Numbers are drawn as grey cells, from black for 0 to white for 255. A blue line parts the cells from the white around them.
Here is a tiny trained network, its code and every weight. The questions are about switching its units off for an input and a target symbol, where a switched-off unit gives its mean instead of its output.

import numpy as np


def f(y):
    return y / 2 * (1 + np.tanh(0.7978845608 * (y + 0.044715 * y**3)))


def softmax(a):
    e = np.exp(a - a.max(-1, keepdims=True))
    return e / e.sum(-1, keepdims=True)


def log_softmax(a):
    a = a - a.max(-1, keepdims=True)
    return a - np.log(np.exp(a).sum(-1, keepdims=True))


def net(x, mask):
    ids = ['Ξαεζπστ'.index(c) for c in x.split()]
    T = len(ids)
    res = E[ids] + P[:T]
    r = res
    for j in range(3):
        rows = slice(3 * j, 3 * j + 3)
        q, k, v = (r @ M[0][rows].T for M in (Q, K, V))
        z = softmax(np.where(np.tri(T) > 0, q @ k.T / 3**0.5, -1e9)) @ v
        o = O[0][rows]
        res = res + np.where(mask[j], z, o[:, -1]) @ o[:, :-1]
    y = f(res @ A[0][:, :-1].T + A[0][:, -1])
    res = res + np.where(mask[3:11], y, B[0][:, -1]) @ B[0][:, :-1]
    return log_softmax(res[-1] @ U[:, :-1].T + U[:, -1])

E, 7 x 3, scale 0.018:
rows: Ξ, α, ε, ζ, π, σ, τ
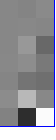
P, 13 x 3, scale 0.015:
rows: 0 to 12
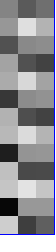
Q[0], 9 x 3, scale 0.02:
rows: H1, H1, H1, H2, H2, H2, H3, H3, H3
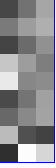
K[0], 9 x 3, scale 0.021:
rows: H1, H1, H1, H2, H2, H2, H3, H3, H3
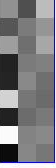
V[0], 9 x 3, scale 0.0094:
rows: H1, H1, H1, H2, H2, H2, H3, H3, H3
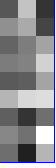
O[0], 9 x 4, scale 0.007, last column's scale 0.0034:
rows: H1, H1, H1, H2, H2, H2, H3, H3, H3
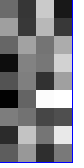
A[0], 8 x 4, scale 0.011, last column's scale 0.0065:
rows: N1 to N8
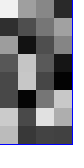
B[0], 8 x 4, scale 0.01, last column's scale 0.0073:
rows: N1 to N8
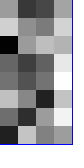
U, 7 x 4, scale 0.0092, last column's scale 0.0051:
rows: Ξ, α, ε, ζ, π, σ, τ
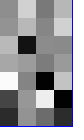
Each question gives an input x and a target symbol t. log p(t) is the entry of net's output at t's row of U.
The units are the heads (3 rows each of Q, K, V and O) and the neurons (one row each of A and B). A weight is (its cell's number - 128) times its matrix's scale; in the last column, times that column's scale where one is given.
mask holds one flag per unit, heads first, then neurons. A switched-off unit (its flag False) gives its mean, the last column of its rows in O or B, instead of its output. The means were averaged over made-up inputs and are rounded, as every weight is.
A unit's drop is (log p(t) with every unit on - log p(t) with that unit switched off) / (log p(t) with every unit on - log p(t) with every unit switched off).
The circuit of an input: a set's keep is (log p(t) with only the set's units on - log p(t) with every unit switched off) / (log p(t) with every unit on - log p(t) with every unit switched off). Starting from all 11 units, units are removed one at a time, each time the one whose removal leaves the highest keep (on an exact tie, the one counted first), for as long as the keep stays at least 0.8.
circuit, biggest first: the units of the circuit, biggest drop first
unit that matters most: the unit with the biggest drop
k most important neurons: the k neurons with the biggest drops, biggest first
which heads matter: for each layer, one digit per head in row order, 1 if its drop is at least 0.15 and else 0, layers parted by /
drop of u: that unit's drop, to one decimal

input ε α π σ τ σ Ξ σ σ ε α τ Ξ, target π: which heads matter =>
010
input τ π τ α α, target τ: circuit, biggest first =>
H3, H2
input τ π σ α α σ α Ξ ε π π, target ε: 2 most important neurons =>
N7, N1
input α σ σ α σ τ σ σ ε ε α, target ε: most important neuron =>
N7
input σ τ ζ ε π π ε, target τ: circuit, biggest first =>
N3, N8, H2, H1
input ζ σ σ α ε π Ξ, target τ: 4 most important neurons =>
N3, N8, N2, N6
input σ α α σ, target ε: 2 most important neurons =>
N7, N8
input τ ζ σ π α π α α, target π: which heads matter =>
011
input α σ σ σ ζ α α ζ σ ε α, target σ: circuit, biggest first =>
H1, H2, N6
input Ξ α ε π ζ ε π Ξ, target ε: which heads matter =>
111
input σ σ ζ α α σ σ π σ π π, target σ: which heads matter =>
110
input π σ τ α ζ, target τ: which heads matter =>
001
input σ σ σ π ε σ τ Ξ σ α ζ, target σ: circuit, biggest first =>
H1, H2, N6
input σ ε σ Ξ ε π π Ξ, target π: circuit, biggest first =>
H2
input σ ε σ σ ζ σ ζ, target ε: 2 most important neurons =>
N7, N6
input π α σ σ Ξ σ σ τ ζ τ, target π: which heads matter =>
001
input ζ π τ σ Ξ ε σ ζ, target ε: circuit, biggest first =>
H1, H3, N7
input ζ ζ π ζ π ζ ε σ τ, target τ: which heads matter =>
101
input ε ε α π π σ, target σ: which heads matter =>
111
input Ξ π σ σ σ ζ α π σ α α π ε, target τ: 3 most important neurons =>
N3, N8, N2
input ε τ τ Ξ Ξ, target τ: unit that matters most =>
H3
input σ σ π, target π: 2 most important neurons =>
N6, N2
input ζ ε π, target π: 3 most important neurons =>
N6, N3, N2
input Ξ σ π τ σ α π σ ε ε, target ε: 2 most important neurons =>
N7, N1
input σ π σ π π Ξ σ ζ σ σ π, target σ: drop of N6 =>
0.2
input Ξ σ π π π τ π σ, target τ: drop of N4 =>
0.1
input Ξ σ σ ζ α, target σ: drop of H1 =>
0.2
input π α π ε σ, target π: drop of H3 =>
0.1
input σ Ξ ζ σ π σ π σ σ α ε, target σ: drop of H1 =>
0.4
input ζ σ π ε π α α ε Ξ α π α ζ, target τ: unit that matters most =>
N3
